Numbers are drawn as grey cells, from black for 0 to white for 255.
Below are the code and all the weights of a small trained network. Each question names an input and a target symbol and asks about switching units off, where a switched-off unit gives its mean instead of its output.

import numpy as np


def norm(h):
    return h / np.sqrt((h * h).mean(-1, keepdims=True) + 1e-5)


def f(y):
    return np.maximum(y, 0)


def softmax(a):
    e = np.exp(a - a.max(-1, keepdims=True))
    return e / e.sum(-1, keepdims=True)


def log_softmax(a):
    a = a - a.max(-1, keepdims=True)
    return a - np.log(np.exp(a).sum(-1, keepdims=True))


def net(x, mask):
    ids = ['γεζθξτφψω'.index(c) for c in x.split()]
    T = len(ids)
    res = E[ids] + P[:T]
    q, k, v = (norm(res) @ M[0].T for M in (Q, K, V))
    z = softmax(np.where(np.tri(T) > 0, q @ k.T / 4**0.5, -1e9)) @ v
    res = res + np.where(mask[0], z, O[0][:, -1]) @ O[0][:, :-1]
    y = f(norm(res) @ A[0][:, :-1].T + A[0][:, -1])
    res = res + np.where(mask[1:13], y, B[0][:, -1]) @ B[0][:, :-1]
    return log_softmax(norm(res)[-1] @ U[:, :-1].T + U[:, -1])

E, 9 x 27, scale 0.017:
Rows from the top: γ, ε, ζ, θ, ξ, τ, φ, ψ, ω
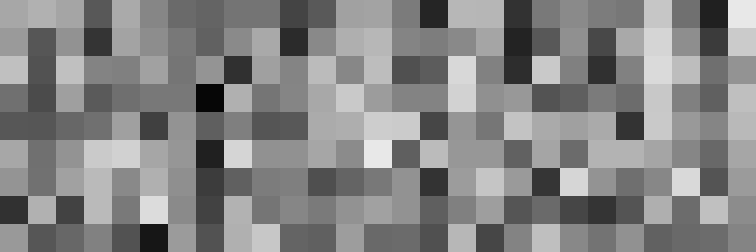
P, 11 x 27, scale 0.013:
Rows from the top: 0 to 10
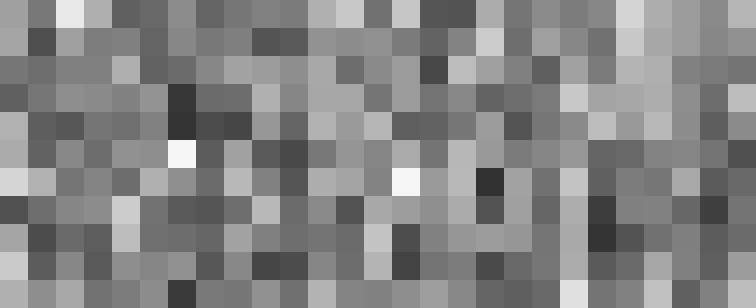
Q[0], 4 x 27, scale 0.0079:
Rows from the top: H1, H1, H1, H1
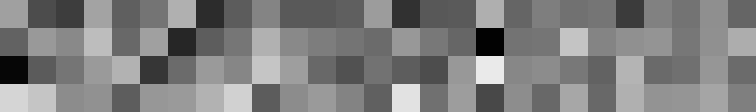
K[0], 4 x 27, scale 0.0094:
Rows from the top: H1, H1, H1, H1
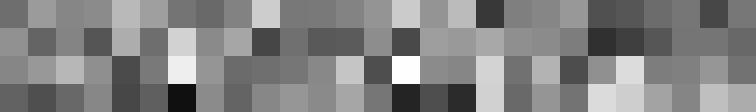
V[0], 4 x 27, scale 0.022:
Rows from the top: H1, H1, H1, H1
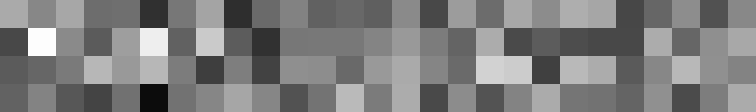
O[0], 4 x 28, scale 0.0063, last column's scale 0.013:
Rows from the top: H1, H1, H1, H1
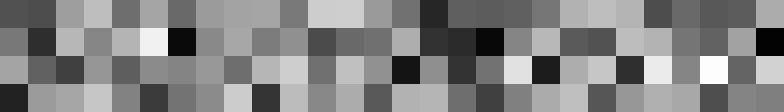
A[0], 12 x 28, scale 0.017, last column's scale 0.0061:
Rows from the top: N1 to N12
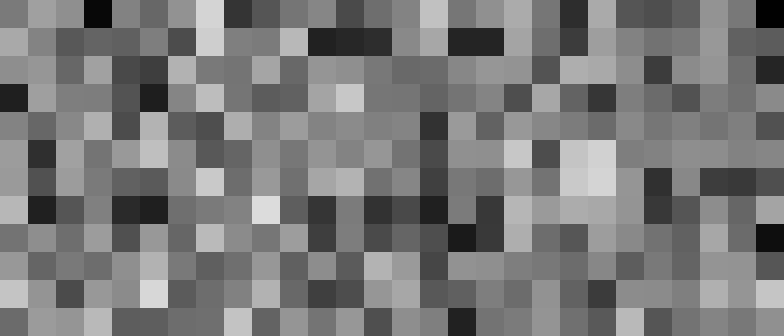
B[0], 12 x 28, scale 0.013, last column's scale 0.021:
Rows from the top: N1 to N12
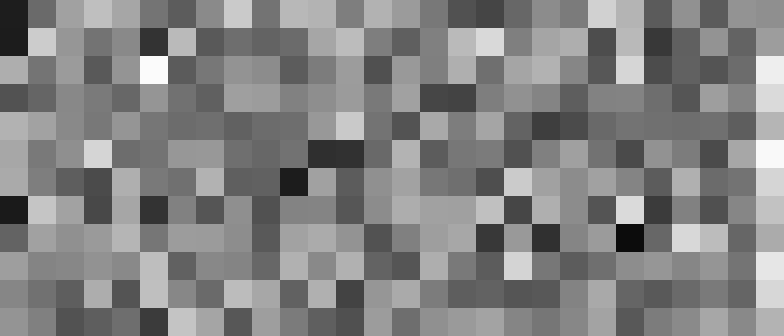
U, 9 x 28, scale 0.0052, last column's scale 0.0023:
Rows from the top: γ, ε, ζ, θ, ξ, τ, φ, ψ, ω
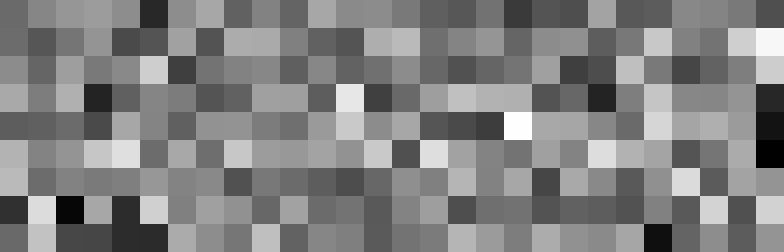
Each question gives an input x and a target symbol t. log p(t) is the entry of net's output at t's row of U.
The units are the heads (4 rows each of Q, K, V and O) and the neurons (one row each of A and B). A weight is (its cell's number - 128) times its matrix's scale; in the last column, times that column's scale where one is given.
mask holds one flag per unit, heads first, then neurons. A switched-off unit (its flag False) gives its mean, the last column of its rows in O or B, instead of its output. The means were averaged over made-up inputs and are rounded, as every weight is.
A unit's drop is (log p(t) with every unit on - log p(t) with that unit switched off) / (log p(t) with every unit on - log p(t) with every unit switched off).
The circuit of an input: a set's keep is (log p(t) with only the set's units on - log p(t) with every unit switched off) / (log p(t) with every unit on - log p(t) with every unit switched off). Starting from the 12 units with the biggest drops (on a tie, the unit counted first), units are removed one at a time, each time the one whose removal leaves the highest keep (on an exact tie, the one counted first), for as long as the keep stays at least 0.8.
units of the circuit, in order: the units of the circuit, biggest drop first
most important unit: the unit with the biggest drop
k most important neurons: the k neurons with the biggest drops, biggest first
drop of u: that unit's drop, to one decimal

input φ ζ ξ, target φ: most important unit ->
N6
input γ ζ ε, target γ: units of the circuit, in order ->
[H1 N3 N12 N5]
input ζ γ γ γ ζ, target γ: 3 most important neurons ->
[N3 N12 N5]
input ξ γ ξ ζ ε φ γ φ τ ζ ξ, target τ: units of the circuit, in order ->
[H1 N1]
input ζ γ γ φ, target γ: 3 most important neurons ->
[N5 N3 N12]
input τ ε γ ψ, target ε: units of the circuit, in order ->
[H1 N3]
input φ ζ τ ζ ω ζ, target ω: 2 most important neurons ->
[N10 N6]
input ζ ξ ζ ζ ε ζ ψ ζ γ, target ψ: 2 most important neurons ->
[N11 N2]
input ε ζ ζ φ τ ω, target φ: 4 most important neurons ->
[N6 N9 N4 N7]
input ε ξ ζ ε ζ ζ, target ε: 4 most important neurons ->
[N3 N10 N7 N5]
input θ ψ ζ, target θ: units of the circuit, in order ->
[H1 N11]
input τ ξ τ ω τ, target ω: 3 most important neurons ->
[N10 N3 N6]
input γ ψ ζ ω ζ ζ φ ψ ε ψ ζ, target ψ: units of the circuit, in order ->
[H1 N11 N3]
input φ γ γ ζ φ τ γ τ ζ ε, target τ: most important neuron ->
[N1]
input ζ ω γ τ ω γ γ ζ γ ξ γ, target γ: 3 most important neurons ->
[N5 N12 N3]
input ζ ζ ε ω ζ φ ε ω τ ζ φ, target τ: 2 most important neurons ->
[N1 N7]
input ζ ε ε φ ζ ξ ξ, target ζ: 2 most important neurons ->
[N9 N12]
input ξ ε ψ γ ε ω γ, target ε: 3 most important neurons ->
[N3 N10 N7]
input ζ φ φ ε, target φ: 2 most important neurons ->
[N6 N8]
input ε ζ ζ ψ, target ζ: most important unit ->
N9
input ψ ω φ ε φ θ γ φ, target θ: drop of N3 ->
0.2
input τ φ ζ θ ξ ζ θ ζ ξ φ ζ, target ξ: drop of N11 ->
0.1
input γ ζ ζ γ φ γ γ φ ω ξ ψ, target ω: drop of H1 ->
1.5
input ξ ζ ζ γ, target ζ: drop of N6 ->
0.1
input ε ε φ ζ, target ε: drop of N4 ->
-0.1
